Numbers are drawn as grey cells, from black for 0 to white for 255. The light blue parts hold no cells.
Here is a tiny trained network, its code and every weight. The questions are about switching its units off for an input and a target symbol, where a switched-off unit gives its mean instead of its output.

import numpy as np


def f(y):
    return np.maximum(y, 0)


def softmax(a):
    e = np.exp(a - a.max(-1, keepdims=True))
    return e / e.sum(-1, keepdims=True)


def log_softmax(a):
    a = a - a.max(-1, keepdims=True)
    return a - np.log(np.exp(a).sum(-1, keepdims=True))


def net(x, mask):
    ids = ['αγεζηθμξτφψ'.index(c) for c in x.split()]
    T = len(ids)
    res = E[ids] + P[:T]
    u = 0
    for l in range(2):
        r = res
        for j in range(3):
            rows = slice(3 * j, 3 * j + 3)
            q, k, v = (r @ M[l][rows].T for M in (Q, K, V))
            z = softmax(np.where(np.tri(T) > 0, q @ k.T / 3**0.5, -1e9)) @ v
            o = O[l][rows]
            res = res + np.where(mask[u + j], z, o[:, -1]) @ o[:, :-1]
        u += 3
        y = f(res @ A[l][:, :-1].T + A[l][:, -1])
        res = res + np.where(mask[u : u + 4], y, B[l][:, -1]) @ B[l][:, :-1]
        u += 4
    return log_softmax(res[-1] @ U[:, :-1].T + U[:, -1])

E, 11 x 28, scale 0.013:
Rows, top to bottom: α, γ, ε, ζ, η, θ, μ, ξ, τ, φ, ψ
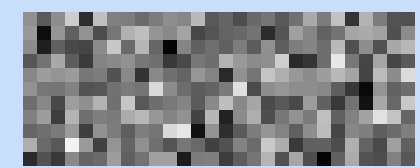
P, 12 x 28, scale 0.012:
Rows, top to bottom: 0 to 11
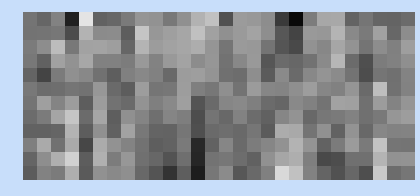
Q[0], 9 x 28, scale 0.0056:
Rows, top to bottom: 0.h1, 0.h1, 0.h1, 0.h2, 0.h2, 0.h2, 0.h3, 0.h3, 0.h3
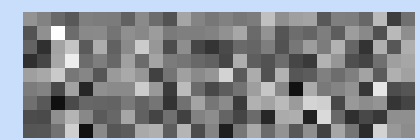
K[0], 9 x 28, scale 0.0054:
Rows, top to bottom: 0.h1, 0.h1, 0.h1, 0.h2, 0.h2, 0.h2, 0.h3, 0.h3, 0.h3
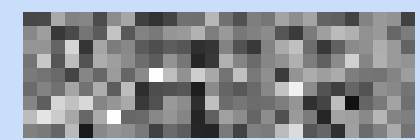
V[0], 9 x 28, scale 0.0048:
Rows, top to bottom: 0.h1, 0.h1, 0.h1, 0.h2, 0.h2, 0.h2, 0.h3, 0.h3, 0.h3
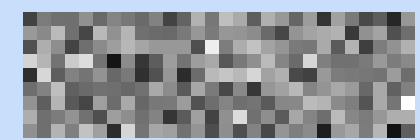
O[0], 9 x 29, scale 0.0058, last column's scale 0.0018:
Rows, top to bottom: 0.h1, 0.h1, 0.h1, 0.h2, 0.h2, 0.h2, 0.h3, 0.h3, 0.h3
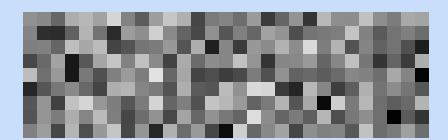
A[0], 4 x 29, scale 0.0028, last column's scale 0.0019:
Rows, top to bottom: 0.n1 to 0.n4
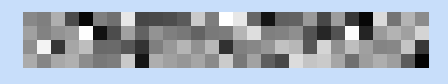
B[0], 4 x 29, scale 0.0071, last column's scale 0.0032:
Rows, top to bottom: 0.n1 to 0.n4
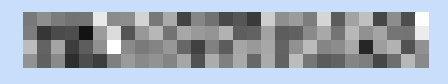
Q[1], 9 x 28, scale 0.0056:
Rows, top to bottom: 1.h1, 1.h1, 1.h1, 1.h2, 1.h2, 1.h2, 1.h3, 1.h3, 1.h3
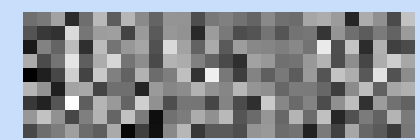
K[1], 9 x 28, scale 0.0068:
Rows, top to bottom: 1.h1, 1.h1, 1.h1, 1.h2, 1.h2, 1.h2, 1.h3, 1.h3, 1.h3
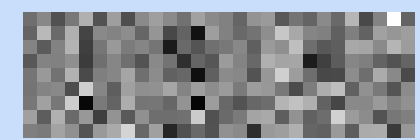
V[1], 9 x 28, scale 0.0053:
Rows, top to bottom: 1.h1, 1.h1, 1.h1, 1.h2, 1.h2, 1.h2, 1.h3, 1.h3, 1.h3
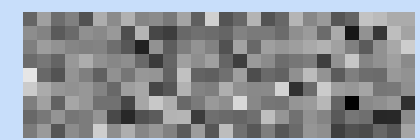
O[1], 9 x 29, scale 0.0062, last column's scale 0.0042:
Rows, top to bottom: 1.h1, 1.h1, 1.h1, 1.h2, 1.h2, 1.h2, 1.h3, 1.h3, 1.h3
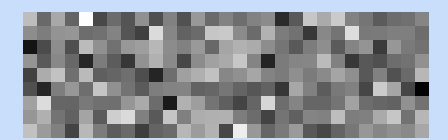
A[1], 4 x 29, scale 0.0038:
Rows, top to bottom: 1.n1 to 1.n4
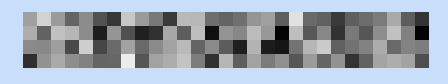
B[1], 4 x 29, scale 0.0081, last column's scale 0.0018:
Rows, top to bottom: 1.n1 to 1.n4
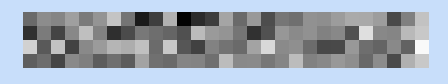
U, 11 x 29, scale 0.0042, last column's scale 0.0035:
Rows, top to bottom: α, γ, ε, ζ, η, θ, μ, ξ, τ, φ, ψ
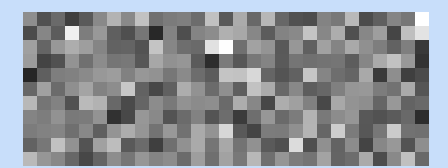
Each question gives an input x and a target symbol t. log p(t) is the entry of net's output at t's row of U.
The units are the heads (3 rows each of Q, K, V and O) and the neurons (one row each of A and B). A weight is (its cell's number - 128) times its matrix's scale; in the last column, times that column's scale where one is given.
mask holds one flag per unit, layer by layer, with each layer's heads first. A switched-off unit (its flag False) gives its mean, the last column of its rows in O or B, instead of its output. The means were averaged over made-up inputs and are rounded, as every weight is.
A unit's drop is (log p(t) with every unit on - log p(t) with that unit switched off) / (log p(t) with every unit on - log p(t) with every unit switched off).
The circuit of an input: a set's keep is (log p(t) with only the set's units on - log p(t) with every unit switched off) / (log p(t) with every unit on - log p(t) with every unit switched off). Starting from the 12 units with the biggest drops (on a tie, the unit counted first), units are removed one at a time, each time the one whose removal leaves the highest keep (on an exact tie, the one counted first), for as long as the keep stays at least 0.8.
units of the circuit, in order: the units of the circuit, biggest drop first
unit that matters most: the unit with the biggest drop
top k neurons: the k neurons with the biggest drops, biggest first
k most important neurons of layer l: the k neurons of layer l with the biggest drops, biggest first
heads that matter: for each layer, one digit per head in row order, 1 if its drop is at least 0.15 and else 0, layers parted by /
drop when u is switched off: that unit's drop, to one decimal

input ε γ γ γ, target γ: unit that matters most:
0.h2
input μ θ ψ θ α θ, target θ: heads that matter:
000 / 011
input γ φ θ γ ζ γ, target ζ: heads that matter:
010 / 010
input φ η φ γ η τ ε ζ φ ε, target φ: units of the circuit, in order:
[1.h2; 0.h1]
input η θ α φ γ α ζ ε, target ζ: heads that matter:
010 / 010
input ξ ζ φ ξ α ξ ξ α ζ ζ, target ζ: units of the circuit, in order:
[0.h2; 1.h2]
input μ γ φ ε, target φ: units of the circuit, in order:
[1.h2; 0.h3; 0.h1]
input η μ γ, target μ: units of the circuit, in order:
[1.h3; 0.h1]
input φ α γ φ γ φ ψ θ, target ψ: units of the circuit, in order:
[1.h2; 0.h3; 0.h1]
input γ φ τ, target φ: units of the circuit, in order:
[1.h2; 0.h1; 0.h3]
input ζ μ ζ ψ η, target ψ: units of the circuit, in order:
[1.h2; 0.h3]
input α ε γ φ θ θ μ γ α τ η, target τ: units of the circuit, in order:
[1.h3; 0.h3]
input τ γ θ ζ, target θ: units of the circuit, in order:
[1.h3; 1.h2; 0.h1]
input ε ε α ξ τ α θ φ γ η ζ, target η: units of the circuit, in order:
[0.h2; 1.h3]
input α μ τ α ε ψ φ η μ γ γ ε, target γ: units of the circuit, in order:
[0.h3; 0.h2]
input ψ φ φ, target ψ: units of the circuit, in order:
[1.h2; 0.h1]
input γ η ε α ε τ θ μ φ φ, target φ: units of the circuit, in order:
[0.h1; 1.h2]
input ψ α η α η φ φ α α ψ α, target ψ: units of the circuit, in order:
[1.h2]
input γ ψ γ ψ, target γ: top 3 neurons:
[1.n2; 0.n1; 1.n3]
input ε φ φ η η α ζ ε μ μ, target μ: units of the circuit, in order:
[1.h3; 0.h2; 0.h3]
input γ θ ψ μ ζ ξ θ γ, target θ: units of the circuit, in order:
[1.h2]
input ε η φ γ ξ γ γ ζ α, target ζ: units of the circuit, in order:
[1.h2; 0.h2]
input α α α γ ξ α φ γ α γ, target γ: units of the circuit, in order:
[0.h2; 0.h3]
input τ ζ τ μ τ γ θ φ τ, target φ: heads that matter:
100 / 010
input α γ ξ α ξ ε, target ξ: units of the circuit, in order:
[1.h3; 1.h1]
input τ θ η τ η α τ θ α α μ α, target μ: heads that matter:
010 / 001
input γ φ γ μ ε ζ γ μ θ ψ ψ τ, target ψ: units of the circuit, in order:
[1.h2]
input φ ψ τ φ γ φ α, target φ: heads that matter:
001 / 010
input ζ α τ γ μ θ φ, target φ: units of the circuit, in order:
[0.h1; 1.h2; 0.h3]
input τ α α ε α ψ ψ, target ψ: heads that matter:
000 / 010
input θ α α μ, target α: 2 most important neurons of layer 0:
[0.n2; 0.n1]
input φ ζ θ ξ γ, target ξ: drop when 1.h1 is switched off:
0.1
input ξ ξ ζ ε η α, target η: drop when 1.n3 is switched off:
0.0
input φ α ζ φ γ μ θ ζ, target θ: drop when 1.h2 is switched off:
0.6
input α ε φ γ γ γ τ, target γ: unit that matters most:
0.h1
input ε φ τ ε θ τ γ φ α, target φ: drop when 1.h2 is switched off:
0.3
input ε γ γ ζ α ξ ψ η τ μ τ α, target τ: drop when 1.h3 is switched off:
0.5
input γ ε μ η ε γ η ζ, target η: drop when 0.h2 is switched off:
0.2
